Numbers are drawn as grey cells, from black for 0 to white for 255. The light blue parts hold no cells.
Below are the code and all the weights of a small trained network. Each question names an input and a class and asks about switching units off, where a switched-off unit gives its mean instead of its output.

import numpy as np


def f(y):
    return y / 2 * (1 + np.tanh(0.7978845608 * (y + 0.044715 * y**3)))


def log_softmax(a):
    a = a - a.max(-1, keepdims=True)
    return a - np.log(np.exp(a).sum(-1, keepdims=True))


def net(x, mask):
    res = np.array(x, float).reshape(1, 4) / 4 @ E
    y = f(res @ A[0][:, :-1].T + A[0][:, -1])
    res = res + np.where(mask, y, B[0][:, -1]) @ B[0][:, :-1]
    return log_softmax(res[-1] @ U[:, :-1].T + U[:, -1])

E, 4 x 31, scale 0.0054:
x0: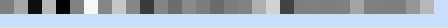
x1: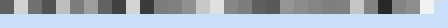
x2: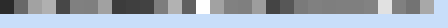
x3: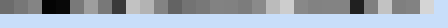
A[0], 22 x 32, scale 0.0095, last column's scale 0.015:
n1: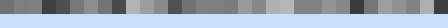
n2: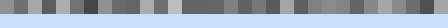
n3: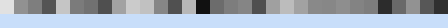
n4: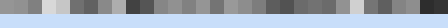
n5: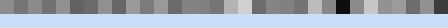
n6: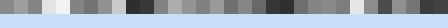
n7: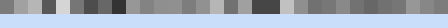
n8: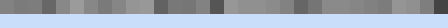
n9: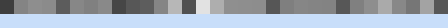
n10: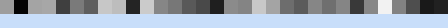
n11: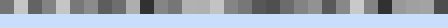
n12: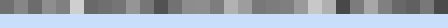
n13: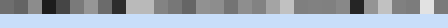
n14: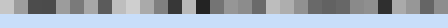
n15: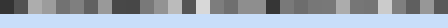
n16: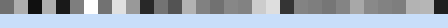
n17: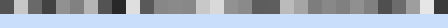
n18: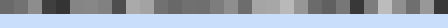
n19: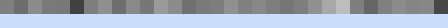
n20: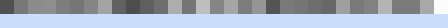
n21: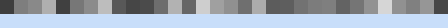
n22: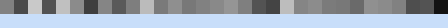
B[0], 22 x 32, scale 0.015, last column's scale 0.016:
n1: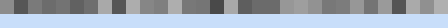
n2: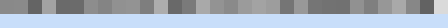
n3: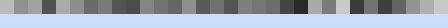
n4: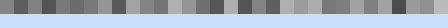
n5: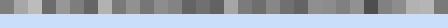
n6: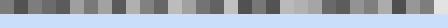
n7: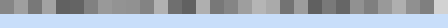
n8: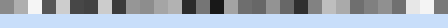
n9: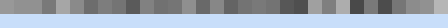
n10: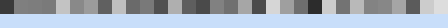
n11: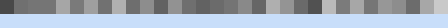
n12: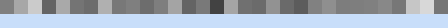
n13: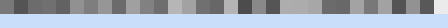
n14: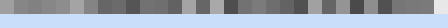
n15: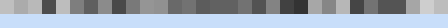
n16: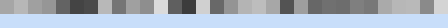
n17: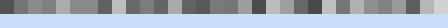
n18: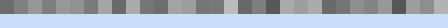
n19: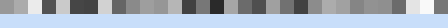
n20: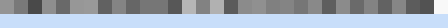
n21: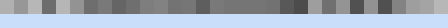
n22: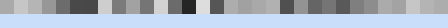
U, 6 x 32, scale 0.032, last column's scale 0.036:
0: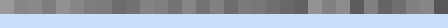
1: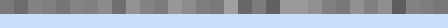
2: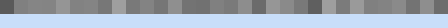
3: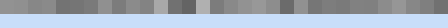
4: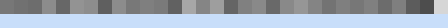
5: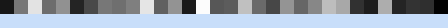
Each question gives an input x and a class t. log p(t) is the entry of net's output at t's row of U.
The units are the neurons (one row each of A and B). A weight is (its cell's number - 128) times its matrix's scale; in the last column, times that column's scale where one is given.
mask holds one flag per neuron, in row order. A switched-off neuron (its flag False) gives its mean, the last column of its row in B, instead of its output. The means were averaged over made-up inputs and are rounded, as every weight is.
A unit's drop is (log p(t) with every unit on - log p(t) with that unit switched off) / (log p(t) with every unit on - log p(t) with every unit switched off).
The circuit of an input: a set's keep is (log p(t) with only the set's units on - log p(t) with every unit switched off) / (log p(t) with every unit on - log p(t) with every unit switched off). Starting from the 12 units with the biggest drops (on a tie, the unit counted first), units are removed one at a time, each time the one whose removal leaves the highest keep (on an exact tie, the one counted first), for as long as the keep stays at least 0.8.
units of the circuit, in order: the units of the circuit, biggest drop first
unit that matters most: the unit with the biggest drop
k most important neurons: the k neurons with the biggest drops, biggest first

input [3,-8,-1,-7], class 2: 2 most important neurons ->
[n10, n13]
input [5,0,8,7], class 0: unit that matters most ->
n21
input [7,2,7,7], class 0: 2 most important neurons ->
[n21, n9]
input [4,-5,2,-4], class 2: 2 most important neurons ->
[n10, n13]
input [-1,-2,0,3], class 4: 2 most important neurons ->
[n6, n4]
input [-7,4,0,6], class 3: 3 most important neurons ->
[n7, n22, n6]
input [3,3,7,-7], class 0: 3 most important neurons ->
[n21, n15, n9]
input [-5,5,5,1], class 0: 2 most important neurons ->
[n15, n10]
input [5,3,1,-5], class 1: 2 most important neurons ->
[n6, n7]
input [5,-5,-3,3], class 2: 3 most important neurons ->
[n10, n22, n2]
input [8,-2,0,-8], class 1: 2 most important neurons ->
[n6, n4]
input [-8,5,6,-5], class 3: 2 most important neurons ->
[n7, n22]
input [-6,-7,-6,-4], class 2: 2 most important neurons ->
[n10, n15]
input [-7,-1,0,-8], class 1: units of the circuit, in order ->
[n6]
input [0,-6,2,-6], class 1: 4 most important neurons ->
[n6, n4, n17, n11]
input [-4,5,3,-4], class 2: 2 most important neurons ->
[n11, n13]
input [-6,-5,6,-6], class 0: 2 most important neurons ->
[n15, n13]
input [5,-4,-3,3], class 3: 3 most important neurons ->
[n16, n17, n11]
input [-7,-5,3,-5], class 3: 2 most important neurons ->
[n22, n2]
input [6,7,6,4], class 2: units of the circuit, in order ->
[n17]
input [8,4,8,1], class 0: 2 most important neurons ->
[n21, n9]
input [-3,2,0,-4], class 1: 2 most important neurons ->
[n6, n14]
